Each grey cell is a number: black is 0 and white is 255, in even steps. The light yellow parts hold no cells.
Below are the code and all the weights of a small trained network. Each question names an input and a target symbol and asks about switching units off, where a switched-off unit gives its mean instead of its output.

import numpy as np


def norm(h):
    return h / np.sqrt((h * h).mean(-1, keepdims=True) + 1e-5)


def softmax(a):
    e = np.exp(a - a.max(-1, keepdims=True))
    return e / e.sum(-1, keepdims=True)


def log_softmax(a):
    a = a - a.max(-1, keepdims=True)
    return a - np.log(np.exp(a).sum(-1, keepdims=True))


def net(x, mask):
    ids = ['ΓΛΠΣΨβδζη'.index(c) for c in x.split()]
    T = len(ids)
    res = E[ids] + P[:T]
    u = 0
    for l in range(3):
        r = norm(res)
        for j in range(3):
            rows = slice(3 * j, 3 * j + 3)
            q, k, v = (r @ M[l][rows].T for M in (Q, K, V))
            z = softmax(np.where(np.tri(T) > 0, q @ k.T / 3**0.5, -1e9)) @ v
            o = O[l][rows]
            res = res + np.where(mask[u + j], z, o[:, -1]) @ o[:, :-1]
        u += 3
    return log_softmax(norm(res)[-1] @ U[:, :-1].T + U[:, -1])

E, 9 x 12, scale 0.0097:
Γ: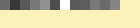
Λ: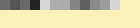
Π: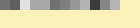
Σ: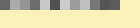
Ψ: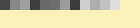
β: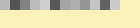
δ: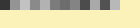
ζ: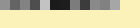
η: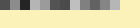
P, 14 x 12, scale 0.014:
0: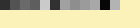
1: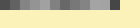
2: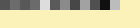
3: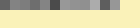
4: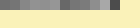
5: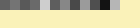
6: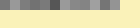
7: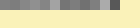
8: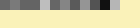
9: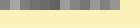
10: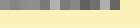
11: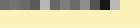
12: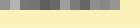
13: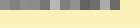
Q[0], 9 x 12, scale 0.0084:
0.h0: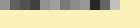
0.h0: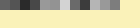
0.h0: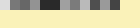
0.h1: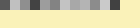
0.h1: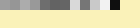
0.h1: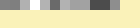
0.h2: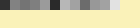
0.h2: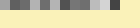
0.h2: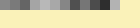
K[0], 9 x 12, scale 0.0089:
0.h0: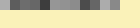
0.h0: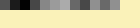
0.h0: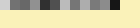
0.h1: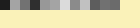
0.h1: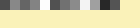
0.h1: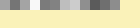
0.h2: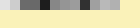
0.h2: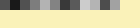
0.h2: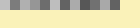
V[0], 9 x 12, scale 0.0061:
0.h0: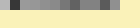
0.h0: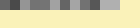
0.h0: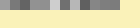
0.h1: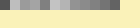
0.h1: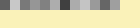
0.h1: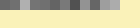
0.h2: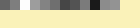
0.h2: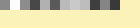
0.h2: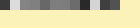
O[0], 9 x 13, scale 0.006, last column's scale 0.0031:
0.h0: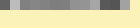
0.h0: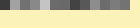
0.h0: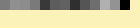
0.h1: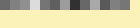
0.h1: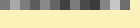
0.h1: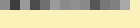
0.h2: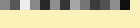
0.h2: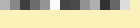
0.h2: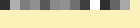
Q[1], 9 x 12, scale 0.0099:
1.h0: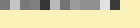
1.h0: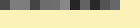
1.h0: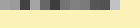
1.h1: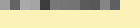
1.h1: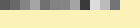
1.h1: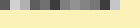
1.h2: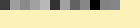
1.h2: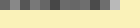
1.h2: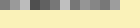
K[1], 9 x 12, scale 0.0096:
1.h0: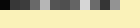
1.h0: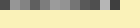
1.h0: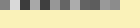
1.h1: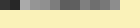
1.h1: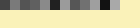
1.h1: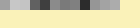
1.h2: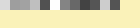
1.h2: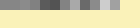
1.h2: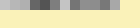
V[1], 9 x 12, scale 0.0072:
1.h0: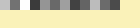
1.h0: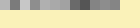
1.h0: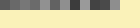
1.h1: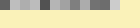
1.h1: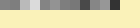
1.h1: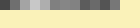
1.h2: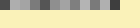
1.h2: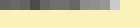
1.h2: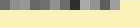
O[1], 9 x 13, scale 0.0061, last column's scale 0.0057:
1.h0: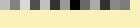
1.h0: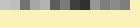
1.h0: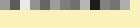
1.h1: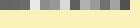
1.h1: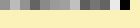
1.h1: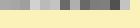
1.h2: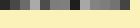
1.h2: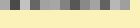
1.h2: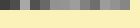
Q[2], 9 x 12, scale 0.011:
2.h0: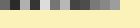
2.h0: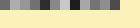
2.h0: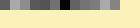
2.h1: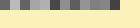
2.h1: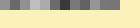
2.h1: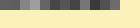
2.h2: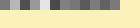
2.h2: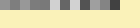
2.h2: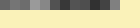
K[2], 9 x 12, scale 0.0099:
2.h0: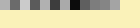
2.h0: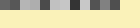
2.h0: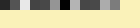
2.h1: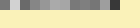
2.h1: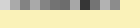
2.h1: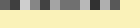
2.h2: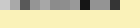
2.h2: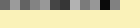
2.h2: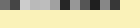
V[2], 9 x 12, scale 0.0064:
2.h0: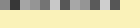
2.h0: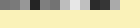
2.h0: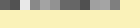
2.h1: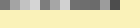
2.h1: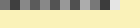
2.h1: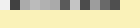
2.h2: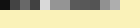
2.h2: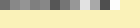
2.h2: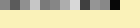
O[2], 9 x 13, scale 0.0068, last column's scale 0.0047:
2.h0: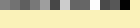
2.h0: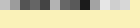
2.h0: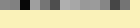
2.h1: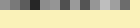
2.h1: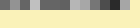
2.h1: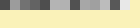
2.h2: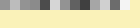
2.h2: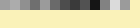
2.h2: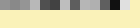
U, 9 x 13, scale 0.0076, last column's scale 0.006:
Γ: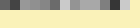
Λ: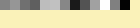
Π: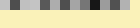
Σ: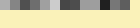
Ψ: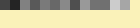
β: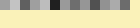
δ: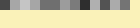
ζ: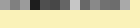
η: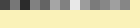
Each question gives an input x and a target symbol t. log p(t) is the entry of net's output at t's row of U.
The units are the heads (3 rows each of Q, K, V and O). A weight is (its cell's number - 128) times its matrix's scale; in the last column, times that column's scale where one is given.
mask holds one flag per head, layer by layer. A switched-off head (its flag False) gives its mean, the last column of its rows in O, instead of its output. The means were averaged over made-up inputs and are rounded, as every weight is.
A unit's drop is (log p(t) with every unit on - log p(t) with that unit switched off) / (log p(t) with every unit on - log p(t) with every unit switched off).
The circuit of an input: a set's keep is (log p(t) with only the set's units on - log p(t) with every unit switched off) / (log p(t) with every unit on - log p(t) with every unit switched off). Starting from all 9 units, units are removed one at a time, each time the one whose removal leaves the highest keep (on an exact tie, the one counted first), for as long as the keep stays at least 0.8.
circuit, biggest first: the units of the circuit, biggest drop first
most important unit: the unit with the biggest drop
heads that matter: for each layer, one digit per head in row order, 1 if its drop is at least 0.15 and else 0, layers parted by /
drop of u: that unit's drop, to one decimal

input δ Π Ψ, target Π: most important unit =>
0.h2
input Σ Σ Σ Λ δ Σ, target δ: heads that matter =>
001 / 000 / 000
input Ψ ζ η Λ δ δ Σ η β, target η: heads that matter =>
000 / 100 / 000
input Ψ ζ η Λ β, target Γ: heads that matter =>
001 / 100 / 101
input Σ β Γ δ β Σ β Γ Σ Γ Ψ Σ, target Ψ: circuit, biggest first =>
[1.h2; 1.h1]
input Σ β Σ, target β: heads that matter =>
001 / 000 / 101
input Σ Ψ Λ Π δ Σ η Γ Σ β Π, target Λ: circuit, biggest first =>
[0.h0; 2.h1]
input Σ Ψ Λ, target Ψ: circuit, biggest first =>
[1.h2; 0.h2]
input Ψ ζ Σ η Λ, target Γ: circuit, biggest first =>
[0.h0; 2.h0]
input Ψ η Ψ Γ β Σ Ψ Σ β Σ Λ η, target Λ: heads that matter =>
000 / 000 / 001
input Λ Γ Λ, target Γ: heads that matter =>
010 / 000 / 001
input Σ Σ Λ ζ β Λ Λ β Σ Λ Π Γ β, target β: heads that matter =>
000 / 000 / 100
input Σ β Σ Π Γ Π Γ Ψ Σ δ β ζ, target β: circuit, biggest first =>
[0.h2; 1.h0]
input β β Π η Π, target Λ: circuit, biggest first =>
[2.h1]
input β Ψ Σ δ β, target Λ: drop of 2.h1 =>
0.4
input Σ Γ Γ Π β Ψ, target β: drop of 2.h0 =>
0.2
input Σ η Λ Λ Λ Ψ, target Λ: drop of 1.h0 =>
0.1
